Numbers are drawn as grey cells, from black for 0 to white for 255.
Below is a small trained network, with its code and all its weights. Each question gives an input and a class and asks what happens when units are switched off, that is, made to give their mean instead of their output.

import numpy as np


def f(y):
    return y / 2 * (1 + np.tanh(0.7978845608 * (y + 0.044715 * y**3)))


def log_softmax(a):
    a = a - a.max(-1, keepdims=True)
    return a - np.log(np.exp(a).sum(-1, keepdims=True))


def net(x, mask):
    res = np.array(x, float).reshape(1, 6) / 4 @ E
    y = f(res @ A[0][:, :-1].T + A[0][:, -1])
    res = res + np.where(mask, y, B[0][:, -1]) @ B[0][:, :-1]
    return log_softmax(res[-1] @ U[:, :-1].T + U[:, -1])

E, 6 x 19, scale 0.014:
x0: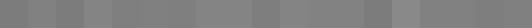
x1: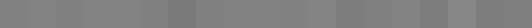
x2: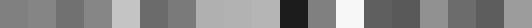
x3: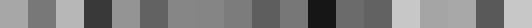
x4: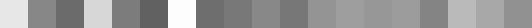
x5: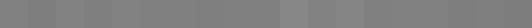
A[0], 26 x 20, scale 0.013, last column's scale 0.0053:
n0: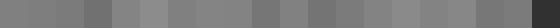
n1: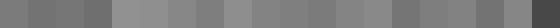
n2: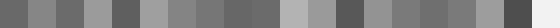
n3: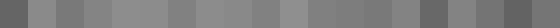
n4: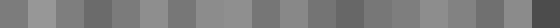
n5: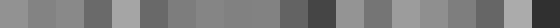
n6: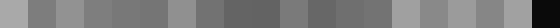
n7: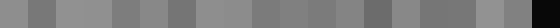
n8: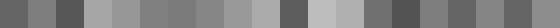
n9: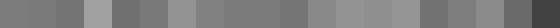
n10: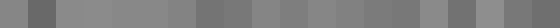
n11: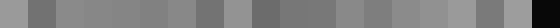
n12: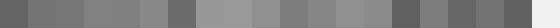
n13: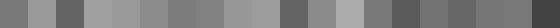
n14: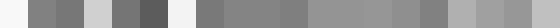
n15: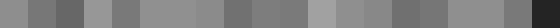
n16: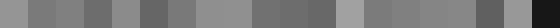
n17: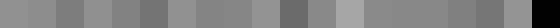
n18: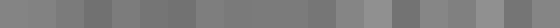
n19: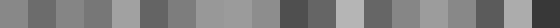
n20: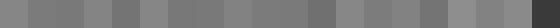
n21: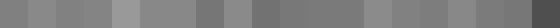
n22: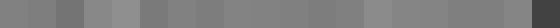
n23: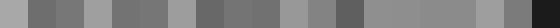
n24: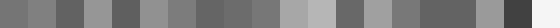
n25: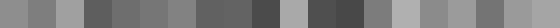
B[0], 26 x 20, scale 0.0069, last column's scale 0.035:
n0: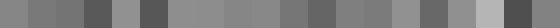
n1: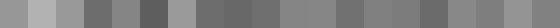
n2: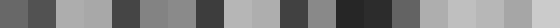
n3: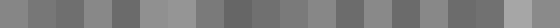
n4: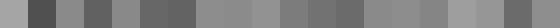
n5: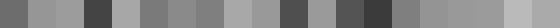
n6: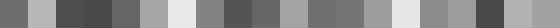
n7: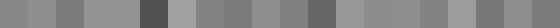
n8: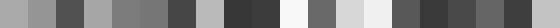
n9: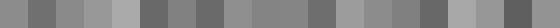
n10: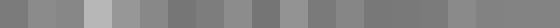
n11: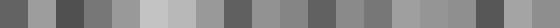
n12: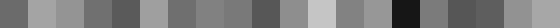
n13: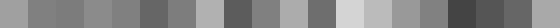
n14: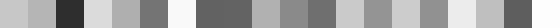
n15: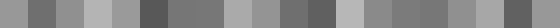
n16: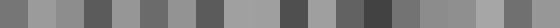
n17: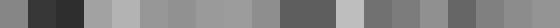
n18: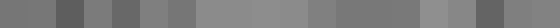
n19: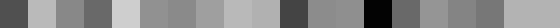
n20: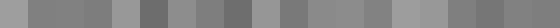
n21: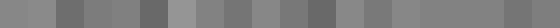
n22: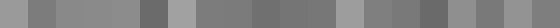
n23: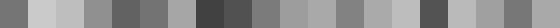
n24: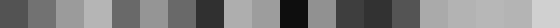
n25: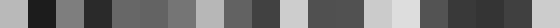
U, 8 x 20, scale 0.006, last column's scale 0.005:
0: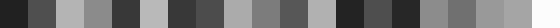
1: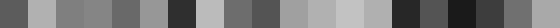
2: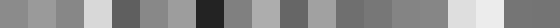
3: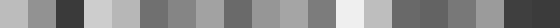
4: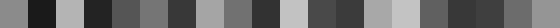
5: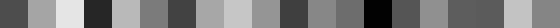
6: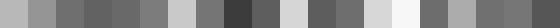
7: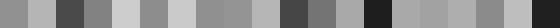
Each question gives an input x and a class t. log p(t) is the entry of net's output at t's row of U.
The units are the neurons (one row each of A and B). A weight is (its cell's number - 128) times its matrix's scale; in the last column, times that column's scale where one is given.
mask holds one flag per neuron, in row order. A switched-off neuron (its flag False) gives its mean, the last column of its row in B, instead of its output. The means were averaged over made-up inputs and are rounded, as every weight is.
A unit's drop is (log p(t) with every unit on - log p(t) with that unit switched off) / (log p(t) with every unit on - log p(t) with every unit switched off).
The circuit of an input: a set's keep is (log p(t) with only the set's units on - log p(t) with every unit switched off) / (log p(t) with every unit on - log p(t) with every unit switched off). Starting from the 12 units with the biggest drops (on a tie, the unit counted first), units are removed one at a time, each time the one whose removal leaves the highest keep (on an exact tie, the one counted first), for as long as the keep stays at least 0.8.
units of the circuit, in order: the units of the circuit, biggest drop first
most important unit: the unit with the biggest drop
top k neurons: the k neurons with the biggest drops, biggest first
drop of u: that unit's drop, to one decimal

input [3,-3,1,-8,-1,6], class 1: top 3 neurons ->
n8, n14, n13
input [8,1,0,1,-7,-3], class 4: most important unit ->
n24
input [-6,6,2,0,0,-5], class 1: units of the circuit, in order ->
n14, n2
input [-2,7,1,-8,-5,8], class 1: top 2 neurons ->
n8, n13
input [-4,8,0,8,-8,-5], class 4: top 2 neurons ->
n25, n24
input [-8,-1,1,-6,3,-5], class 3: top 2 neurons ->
n8, n13
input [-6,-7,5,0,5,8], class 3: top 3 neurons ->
n8, n24, n2
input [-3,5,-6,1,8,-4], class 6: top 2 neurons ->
n25, n6
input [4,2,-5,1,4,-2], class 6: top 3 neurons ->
n25, n6, n19
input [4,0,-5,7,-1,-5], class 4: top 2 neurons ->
n14, n25
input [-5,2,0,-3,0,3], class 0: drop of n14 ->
0.9
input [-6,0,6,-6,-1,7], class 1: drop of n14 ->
0.5
